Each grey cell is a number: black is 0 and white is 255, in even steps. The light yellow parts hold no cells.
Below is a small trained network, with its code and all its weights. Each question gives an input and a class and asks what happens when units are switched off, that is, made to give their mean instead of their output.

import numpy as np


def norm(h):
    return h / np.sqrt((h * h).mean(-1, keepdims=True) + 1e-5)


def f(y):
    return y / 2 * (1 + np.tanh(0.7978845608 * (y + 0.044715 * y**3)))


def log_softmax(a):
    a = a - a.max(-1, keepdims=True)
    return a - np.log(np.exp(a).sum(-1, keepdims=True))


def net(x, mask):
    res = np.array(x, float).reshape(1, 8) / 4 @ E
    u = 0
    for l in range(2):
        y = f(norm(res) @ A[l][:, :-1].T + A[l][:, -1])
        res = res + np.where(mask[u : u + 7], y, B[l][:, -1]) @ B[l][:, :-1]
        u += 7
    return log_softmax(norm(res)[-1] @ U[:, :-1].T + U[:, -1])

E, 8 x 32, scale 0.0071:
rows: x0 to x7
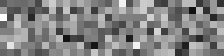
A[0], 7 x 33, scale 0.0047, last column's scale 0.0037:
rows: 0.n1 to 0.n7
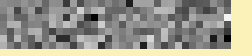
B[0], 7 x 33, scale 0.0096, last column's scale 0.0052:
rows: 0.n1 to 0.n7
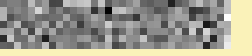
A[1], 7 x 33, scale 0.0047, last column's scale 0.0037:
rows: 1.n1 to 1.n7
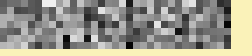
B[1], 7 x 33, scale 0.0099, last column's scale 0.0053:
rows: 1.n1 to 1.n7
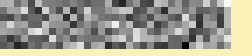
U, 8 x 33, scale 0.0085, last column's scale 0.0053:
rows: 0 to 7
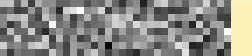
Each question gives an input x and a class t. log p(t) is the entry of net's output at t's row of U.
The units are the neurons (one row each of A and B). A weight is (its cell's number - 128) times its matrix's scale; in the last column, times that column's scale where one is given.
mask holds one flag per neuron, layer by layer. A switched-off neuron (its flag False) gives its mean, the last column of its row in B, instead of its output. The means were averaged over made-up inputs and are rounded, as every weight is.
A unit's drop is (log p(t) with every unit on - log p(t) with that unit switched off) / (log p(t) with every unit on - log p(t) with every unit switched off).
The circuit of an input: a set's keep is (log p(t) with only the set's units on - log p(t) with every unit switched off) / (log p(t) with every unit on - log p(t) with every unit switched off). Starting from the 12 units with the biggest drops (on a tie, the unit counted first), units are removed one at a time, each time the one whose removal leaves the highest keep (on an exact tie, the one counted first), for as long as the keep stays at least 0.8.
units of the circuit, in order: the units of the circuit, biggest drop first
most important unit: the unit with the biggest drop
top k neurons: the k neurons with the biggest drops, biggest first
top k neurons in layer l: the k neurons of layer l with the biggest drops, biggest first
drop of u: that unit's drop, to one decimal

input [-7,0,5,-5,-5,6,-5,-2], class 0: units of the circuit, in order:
0.n5
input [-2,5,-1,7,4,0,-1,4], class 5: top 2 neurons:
0.n4; 1.n6
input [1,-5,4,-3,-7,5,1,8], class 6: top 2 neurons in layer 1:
1.n5; 1.n4
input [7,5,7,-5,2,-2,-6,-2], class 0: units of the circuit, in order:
1.n1; 0.n3
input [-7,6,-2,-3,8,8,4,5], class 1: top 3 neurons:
1.n7; 1.n1; 0.n1
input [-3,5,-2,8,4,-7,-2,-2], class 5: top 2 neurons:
0.n4; 0.n1
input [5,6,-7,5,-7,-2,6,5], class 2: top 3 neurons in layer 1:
1.n2; 1.n6; 1.n7
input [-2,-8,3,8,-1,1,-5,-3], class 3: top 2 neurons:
1.n6; 0.n7
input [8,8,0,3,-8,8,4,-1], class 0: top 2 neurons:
1.n1; 1.n6
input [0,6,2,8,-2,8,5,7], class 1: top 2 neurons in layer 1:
1.n7; 1.n6
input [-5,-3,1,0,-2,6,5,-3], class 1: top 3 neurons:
1.n7; 1.n1; 0.n2
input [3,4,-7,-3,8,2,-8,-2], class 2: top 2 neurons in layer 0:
0.n3; 0.n6
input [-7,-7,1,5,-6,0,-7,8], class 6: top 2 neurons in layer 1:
1.n5; 1.n1
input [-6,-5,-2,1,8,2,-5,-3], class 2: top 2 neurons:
1.n4; 1.n1
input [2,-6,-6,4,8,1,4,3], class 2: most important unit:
1.n4
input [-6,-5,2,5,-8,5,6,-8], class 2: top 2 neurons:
1.n2; 0.n2
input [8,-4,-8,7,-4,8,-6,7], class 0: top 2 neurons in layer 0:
0.n6; 0.n3
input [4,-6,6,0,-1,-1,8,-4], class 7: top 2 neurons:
1.n3; 0.n3
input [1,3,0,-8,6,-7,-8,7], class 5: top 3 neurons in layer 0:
0.n7; 0.n1; 0.n3
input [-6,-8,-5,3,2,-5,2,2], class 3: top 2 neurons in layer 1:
1.n6; 1.n1
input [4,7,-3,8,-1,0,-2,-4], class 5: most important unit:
0.n4
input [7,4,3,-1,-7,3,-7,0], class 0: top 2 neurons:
1.n1; 0.n3
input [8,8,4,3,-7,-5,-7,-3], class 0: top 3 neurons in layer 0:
0.n3; 0.n2; 0.n1
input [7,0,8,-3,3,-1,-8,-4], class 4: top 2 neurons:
0.n6; 0.n3
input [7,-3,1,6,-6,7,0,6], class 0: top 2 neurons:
1.n1; 0.n7
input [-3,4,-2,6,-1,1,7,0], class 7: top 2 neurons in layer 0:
0.n7; 0.n3
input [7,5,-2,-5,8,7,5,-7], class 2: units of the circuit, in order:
1.n4
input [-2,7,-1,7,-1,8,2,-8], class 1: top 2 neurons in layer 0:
0.n2; 0.n7
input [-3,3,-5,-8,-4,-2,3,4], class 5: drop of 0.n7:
1.0
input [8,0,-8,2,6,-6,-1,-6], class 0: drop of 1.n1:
0.8
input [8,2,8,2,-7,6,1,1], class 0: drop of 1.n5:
0.0
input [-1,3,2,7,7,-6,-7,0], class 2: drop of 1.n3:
0.1
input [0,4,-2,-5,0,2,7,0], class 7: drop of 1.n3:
0.4
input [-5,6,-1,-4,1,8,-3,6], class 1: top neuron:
1.n7
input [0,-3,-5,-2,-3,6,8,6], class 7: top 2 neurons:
1.n3; 0.n3
